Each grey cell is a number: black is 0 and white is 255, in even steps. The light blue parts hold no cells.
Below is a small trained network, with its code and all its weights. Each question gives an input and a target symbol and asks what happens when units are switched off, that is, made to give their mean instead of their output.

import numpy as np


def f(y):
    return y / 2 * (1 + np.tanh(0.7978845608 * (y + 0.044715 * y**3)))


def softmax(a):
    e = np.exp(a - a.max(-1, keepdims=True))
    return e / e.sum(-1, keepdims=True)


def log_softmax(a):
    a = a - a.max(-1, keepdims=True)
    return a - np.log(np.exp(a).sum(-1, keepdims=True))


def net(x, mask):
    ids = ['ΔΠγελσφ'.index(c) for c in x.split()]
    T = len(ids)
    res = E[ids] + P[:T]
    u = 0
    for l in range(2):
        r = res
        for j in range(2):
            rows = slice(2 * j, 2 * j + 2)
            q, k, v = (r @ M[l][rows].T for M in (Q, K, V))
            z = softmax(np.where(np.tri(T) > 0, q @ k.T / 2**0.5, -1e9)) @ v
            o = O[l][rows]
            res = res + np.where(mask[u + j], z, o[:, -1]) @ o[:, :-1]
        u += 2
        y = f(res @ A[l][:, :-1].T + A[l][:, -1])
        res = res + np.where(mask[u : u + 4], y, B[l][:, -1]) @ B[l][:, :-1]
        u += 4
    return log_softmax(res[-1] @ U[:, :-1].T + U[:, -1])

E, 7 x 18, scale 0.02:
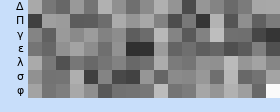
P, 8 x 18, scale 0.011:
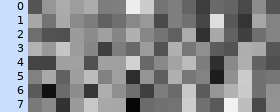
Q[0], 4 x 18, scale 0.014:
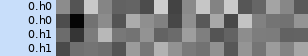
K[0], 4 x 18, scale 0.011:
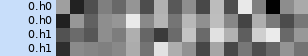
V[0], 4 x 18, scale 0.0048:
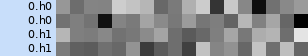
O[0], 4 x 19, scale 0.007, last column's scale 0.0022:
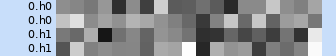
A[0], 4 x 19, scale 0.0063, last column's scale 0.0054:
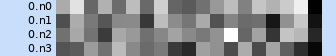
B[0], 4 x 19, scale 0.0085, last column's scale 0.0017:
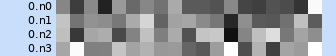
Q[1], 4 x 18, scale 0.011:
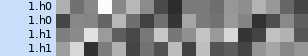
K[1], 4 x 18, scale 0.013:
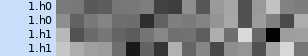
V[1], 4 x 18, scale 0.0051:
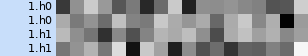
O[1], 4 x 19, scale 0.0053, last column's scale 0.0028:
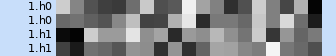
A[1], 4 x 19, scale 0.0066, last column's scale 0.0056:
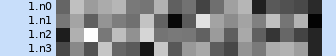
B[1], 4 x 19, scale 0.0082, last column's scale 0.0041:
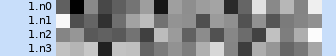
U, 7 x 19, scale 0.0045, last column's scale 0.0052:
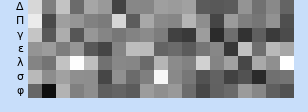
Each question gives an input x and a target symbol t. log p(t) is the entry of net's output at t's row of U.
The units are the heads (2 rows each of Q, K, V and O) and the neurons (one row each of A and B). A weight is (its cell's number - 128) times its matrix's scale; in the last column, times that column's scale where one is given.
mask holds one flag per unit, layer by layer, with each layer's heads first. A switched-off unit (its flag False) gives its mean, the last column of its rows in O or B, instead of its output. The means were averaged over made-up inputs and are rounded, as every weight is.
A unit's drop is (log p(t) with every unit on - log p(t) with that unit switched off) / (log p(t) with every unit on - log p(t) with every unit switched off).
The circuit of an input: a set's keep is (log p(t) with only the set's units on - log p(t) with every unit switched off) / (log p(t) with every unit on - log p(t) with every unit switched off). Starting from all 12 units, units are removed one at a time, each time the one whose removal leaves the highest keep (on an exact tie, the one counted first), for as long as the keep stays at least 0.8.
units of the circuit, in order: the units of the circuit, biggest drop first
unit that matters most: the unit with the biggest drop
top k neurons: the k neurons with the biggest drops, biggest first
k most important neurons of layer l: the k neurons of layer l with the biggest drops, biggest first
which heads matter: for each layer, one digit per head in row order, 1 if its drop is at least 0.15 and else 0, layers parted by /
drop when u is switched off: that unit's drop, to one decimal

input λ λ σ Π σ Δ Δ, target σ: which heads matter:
10 / 11
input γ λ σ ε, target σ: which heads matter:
01 / 11
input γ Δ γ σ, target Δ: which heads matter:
10 / 00
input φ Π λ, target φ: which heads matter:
10 / 01
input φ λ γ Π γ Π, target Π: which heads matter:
01 / 11
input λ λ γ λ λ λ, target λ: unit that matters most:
1.h1
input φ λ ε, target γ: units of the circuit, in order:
(0.n3; 0.h1)
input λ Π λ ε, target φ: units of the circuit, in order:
(1.n0; 1.h0)
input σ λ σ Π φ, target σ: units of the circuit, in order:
(0.h0; 1.h0; 1.h1)
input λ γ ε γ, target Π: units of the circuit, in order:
(0.h1; 1.n1; 1.h0; 1.n0)
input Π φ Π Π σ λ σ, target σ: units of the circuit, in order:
(0.h0; 0.h1; 1.h1; 1.h0)
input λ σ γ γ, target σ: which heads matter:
00 / 10
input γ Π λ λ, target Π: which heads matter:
10 / 10
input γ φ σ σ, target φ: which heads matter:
10 / 01
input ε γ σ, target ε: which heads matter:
00 / 01
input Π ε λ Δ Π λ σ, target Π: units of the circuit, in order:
(0.h0; 0.n2)
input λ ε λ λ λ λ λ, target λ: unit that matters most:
0.h0
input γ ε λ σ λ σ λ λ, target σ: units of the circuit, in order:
(0.h0; 0.h1; 1.h1; 1.h0)
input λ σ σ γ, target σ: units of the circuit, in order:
(1.h0; 1.h1)
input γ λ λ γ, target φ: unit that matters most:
1.n0
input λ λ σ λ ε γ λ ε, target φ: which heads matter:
01 / 10
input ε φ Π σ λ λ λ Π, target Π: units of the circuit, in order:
(0.h1; 1.n1)
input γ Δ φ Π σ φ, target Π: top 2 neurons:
(0.n2; 1.n2)
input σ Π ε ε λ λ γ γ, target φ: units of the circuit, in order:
(1.n0; 1.h0; 0.h1)
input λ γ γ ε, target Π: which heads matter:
01 / 10
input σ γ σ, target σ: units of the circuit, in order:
(0.h0; 1.h0; 1.h1)
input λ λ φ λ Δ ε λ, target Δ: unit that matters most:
1.n3
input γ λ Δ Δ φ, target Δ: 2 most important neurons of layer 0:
(0.n0; 0.n3)
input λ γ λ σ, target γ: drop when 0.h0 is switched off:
1.2
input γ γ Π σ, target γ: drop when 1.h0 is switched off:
0.1
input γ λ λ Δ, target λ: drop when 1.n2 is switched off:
0.1
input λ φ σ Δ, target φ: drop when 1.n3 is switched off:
0.0
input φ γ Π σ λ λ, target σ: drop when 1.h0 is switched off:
0.2
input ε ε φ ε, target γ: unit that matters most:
0.h1
